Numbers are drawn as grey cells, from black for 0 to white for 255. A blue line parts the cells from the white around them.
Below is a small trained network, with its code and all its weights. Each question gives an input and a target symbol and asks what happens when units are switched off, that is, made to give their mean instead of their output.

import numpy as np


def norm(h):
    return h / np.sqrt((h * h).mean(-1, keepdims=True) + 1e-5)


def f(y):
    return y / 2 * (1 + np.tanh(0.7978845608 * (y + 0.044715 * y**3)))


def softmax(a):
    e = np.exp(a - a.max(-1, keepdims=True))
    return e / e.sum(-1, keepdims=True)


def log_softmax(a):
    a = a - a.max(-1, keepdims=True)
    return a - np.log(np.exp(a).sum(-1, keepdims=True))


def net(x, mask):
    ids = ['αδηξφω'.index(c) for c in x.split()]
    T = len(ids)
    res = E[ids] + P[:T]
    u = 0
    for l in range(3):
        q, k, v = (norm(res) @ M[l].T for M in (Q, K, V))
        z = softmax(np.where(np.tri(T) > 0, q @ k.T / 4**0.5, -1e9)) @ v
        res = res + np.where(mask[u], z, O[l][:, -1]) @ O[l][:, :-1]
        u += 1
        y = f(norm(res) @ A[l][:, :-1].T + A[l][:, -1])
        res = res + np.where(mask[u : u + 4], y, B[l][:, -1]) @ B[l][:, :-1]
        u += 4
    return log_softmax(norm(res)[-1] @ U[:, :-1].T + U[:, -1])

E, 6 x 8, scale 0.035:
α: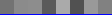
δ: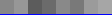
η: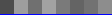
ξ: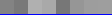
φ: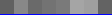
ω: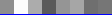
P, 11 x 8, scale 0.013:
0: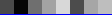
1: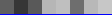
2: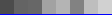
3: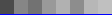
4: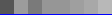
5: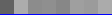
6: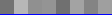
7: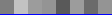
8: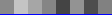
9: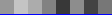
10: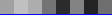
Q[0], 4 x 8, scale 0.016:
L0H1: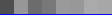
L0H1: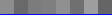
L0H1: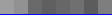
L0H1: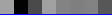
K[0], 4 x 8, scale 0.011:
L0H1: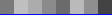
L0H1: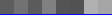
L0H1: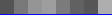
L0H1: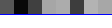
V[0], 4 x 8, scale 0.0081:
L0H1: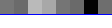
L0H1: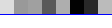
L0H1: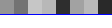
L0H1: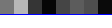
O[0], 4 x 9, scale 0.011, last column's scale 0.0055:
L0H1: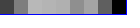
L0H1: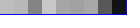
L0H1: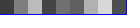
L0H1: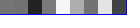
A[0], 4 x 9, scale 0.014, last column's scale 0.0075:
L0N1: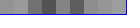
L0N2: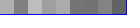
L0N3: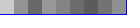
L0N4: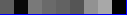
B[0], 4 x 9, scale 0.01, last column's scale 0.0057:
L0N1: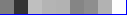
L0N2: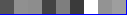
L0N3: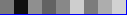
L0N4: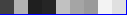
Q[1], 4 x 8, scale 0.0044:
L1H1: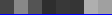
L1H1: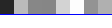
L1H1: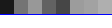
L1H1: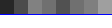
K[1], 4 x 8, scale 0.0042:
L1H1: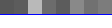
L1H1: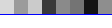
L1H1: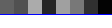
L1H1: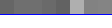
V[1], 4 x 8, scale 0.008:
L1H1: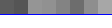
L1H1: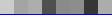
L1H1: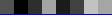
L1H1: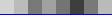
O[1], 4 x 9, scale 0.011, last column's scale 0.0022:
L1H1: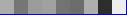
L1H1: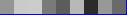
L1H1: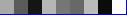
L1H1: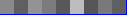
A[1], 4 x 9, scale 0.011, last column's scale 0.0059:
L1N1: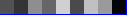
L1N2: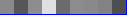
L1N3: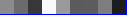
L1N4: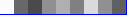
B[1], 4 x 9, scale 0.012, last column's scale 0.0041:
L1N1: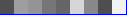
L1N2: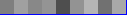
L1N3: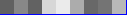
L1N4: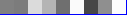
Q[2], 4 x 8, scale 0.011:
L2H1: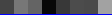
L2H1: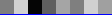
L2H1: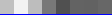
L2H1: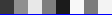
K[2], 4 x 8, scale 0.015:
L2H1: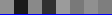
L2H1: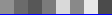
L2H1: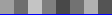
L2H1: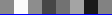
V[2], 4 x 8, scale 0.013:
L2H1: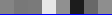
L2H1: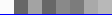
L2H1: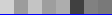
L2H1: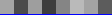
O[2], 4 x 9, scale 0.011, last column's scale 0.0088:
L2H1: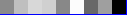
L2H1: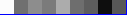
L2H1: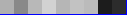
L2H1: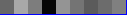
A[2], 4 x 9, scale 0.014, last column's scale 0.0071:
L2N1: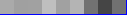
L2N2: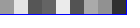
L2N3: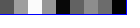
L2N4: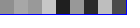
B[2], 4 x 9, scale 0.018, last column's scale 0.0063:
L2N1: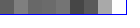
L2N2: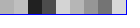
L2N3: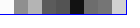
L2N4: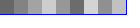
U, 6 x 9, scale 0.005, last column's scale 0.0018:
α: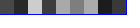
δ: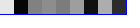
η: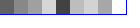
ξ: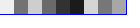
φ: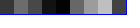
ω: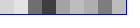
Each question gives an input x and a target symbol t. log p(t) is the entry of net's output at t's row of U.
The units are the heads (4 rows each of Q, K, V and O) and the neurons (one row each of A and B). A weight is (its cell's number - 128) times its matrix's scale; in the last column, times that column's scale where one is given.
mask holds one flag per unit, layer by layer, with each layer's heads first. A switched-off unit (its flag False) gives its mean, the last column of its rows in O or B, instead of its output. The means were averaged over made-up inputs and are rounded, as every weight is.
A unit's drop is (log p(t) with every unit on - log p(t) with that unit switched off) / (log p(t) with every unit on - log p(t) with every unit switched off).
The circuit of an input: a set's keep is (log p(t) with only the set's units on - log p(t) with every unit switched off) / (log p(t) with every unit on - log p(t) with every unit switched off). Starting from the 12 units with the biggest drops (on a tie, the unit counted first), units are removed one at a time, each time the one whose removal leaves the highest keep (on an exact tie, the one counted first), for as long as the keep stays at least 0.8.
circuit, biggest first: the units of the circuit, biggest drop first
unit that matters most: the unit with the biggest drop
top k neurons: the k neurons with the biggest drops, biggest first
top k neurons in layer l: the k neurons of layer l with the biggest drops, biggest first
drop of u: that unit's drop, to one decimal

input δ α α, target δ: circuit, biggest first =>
[L0H1; L1N4]
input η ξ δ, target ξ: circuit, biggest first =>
[L0H1; L2N3]
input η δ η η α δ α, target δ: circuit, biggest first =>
[L1N4; L0H1]
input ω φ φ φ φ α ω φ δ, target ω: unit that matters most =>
L1H1
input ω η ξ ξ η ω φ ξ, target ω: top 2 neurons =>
[L0N2; L1N4]
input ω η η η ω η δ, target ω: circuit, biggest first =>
[L0H1; L2N2]
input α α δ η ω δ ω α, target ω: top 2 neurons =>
[L2N2; L0N3]
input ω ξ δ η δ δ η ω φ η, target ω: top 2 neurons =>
[L1N4; L1N1]
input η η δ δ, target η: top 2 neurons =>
[L1N3; L2N4]
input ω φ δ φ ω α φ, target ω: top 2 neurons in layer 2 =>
[L2N2; L2N1]
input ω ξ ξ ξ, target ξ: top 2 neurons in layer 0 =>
[L0N4; L0N2]
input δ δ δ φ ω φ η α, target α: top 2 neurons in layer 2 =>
[L2N3; L2N2]
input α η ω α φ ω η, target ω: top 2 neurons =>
[L1N4; L2N2]
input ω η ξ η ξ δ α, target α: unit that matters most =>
L0H1
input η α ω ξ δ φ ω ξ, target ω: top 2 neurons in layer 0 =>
[L0N2; L0N1]
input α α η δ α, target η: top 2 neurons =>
[L1N3; L0N3]
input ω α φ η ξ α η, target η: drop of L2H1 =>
0.4
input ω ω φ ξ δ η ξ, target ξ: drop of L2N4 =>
-0.1
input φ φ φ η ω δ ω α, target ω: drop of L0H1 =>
1.5
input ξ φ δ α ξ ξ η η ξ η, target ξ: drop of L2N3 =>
0.3
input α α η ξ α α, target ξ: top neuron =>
[L2N3]
